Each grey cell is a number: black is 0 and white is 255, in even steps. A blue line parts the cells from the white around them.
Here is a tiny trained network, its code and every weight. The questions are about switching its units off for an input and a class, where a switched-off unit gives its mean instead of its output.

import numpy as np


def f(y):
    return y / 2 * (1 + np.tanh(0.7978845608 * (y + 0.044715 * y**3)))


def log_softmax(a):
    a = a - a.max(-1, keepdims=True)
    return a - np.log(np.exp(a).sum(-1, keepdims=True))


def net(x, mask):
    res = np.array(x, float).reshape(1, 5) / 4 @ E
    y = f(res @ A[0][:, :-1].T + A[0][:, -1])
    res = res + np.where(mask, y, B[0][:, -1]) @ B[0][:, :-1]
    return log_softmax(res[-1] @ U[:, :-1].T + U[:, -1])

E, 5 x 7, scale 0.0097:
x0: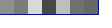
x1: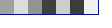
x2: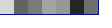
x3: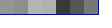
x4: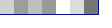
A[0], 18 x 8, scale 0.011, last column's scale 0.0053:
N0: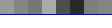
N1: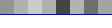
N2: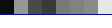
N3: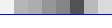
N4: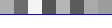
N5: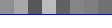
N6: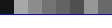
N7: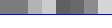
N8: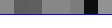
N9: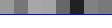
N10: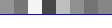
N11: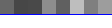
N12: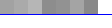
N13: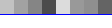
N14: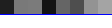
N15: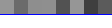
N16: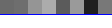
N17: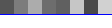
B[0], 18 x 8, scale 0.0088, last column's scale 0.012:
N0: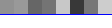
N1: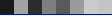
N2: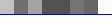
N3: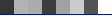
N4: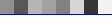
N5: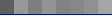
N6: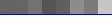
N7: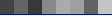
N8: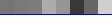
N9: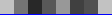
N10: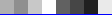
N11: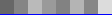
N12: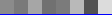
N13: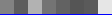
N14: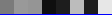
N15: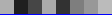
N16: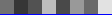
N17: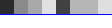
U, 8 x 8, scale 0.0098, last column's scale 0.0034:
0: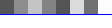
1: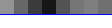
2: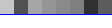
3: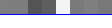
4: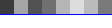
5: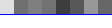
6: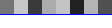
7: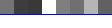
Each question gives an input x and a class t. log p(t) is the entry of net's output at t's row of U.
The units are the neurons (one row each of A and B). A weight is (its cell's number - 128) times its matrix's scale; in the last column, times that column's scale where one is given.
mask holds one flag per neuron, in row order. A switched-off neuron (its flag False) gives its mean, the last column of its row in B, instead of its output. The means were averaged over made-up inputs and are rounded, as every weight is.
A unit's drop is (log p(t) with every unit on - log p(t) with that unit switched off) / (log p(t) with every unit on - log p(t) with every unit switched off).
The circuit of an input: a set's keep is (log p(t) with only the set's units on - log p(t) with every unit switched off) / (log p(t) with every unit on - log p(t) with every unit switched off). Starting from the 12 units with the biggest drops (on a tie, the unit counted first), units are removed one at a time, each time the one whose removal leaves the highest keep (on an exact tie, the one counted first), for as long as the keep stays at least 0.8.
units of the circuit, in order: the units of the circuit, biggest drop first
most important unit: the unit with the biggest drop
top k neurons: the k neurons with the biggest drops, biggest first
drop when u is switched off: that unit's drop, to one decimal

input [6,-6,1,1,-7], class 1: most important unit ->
N14
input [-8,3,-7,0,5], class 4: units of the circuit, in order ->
(N10 N14)
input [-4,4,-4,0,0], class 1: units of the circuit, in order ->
(N17 N4)
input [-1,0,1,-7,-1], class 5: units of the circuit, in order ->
(N3 N4)
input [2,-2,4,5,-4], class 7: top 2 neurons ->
(N14 N2)
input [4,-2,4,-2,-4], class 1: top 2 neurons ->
(N10 N4)
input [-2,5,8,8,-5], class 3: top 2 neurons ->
(N3 N0)
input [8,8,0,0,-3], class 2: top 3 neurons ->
(N10 N17 N1)
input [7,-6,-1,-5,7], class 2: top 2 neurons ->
(N10 N3)
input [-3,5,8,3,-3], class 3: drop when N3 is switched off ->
0.2
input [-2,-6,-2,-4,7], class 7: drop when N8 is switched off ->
0.1
